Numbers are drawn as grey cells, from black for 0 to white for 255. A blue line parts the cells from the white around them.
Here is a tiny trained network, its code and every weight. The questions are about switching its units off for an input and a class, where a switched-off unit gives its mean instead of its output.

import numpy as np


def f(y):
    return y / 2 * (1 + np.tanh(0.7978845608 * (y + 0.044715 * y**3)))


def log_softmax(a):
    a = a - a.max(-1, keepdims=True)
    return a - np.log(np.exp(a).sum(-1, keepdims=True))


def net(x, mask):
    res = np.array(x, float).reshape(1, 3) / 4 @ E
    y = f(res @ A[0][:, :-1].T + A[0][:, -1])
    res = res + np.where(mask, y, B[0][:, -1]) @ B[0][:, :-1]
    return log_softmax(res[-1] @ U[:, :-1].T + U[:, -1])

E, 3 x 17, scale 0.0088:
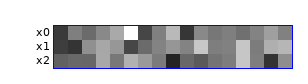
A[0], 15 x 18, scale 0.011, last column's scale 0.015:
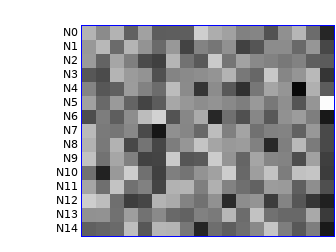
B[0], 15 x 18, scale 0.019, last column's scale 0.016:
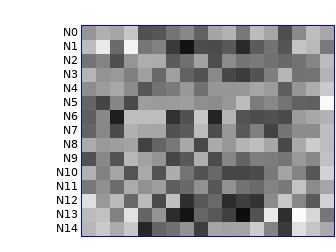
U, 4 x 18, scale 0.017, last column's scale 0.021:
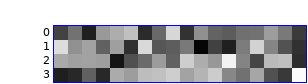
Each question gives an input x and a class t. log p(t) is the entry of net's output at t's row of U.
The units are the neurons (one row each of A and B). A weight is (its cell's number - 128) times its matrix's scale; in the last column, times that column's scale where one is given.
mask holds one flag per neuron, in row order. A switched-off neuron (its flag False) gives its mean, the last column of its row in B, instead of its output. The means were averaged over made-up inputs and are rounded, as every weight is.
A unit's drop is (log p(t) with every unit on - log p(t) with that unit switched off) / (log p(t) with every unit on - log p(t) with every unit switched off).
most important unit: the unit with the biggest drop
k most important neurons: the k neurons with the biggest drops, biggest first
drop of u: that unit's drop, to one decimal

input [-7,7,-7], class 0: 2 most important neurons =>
N7; N12
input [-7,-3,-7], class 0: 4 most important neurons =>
N7; N2; N9; N14
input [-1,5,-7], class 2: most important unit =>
N8
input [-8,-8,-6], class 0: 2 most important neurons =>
N7; N9
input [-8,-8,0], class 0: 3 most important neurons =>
N9; N7; N2
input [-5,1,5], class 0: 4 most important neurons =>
N9; N8; N7; N2
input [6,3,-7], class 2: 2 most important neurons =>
N0; N8
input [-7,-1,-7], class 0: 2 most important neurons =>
N7; N2
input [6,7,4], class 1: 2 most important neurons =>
N10; N3
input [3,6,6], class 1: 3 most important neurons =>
N10; N3; N8
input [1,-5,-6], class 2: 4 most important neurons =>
N8; N10; N0; N3
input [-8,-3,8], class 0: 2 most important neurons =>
N9; N7
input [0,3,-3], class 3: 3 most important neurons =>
N12; N14; N3
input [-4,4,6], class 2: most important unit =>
N14
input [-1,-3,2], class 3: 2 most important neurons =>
N10; N3
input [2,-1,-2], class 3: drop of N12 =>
0.2
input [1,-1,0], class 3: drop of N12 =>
0.1
